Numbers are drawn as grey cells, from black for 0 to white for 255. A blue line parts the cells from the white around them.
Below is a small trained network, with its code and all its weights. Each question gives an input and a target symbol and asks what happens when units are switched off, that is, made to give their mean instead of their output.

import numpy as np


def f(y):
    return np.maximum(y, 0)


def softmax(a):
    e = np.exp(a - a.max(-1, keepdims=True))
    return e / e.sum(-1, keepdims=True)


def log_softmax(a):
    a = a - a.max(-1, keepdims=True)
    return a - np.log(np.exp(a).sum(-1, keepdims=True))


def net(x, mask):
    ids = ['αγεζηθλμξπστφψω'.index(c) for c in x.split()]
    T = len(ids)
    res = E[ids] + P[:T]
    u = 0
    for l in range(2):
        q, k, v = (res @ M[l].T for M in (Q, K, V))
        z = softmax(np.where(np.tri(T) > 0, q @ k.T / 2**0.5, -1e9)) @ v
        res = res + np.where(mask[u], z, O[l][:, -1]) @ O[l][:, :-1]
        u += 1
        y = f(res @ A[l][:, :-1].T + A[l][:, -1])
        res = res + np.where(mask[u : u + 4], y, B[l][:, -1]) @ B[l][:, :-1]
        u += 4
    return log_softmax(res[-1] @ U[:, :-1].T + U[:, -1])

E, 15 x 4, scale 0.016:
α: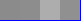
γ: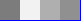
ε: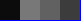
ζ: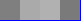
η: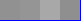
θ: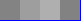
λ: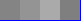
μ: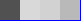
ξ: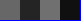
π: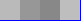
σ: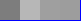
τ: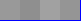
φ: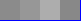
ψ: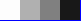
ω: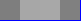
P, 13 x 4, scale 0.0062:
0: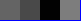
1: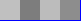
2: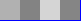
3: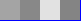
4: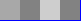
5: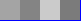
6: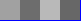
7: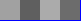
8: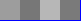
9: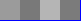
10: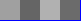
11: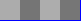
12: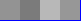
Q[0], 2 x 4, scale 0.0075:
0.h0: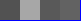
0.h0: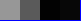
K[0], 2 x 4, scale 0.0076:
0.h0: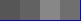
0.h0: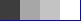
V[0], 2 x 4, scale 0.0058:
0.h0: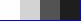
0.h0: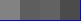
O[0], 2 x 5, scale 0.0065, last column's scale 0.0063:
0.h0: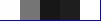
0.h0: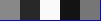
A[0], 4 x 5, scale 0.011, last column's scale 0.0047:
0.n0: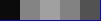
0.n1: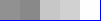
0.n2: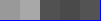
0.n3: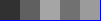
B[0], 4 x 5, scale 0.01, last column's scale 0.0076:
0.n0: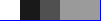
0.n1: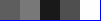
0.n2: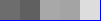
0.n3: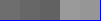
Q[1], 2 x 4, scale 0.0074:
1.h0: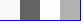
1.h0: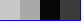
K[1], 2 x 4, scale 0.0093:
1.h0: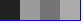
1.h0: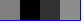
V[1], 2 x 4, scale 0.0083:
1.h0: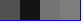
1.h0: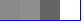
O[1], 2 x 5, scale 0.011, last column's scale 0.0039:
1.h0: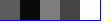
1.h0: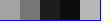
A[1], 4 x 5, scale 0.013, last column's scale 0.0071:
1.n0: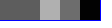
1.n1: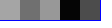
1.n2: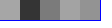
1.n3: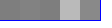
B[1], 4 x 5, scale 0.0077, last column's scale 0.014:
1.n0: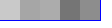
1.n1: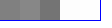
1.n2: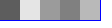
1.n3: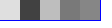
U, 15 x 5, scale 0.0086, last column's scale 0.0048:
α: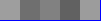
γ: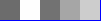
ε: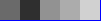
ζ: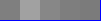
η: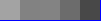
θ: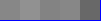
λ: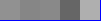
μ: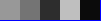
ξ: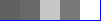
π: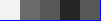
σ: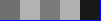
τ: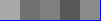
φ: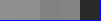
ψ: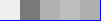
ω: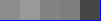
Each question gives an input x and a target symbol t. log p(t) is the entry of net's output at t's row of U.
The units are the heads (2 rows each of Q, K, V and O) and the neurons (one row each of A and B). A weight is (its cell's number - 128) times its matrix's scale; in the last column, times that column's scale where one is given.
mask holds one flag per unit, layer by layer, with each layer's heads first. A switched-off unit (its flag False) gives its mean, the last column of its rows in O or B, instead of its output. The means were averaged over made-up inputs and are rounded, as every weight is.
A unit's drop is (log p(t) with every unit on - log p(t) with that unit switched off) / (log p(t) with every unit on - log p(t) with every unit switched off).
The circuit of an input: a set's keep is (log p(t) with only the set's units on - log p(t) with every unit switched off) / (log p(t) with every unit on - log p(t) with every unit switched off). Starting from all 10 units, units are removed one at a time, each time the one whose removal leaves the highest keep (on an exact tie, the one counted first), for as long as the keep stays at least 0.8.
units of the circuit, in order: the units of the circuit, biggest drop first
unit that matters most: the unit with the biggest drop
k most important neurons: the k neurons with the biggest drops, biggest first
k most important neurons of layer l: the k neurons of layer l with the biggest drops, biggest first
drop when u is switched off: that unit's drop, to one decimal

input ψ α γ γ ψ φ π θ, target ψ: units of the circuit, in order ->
(0.h0; 1.h0)
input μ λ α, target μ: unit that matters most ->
0.h0
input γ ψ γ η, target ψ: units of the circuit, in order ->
(0.h0; 0.n1; 1.n1)
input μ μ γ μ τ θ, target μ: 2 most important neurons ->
(0.n0; 1.n1)
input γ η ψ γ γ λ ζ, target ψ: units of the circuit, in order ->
(0.h0; 1.h0)
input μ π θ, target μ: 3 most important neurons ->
(1.n1; 0.n0; 0.n1)
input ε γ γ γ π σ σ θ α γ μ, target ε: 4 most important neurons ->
(0.n1; 0.n0; 1.n1; 0.n3)
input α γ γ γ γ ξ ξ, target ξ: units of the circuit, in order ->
(1.h0; 1.n2)
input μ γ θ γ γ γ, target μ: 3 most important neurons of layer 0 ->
(0.n0; 0.n1; 0.n3)
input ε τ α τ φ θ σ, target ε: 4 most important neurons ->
(0.n0; 0.n1; 1.n1; 0.n3)
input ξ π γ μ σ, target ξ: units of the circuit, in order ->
(1.h0; 0.n1; 0.h0; 1.n1)
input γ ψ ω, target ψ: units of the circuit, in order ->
(0.h0; 0.n1; 1.n1)
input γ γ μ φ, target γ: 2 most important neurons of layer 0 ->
(0.n0; 0.n2)
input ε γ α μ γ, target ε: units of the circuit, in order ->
(0.n1; 1.h0; 0.n0; 0.h0)
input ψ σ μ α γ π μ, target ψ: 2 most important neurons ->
(0.n1; 1.n3)
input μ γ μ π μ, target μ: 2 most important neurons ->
(0.n1; 0.n0)
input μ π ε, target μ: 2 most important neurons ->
(0.n0; 1.n1)
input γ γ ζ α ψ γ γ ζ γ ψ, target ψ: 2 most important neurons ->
(0.n1; 1.n2)
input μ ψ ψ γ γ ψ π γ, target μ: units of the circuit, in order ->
(1.n1; 0.h0; 1.h0; 0.n0)
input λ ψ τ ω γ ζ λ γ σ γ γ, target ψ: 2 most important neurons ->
(0.n1; 1.n2)
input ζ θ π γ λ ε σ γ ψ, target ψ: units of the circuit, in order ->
(1.n1)
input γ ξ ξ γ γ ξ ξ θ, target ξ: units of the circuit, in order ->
(1.h0; 1.n1)
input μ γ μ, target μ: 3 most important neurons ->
(0.n0; 0.n1; 1.n1)
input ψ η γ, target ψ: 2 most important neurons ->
(0.n1; 1.n3)
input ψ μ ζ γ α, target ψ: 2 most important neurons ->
(0.n1; 1.n3)
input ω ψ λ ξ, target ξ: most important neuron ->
(1.n1)
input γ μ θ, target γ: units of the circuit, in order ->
(1.h0)
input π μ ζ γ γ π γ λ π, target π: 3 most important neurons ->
(1.n1; 1.n2; 0.n1)
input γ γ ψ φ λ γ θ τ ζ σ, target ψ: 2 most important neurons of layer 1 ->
(1.n2; 1.n3)
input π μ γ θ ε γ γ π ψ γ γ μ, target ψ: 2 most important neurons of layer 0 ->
(0.n1; 0.n2)
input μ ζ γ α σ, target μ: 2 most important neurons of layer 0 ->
(0.n0; 0.n1)
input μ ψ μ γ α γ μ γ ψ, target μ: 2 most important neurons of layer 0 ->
(0.n0; 0.n3)
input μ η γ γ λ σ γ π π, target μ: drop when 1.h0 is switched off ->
1.2
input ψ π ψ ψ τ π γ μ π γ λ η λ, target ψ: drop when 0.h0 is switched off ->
1.0
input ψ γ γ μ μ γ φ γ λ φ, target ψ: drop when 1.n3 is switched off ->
0.2
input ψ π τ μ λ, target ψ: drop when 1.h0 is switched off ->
0.1
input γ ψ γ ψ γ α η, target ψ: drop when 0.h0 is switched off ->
0.5
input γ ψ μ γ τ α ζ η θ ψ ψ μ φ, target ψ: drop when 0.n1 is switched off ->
0.5
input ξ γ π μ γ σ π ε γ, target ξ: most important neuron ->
(0.n1)
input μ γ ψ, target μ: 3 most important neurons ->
(1.n1; 0.n0; 0.n3)
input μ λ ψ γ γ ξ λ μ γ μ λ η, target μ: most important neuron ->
(1.n1)
